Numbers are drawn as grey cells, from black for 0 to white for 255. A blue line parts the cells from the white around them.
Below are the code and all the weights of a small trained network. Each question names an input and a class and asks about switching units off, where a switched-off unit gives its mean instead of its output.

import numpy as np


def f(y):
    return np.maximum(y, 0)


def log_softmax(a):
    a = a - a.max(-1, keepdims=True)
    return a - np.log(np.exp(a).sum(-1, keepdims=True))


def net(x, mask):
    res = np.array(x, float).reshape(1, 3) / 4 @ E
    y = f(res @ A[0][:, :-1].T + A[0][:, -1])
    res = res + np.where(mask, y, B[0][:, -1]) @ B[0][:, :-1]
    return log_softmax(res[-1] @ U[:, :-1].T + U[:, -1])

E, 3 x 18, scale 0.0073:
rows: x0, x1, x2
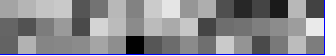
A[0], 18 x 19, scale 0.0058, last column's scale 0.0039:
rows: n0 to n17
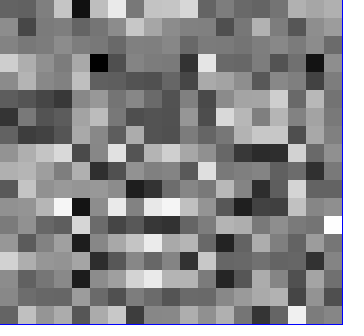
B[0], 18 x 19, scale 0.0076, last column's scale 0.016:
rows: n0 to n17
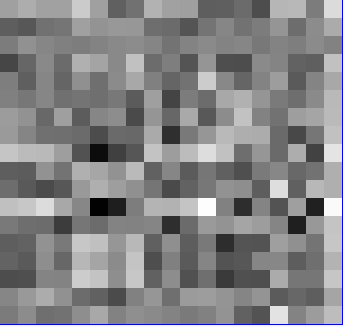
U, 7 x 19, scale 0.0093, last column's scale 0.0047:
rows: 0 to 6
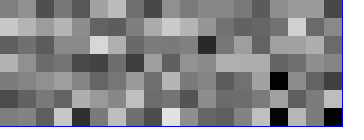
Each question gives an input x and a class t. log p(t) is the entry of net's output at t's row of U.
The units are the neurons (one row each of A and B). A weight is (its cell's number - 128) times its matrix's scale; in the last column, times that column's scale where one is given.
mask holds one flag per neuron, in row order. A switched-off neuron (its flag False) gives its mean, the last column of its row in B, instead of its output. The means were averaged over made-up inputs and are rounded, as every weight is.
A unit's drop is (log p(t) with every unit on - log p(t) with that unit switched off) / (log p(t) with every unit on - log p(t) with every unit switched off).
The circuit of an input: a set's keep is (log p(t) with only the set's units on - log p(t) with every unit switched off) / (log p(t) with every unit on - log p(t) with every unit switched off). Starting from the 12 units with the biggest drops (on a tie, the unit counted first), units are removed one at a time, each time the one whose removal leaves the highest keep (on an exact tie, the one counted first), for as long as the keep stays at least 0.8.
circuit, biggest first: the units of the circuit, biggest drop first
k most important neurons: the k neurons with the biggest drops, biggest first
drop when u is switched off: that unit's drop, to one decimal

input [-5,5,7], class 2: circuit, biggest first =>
n11
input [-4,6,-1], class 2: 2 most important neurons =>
n11, n8
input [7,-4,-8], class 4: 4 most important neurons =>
n11, n8, n10, n17
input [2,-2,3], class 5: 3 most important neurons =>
n11, n0, n10
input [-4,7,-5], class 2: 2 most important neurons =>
n11, n3
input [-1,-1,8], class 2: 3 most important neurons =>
n11, n8, n10
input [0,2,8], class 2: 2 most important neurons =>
n11, n10
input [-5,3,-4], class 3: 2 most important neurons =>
n7, n3
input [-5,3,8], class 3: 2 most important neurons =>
n15, n13
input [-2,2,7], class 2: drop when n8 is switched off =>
0.2
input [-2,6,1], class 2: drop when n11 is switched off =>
0.7
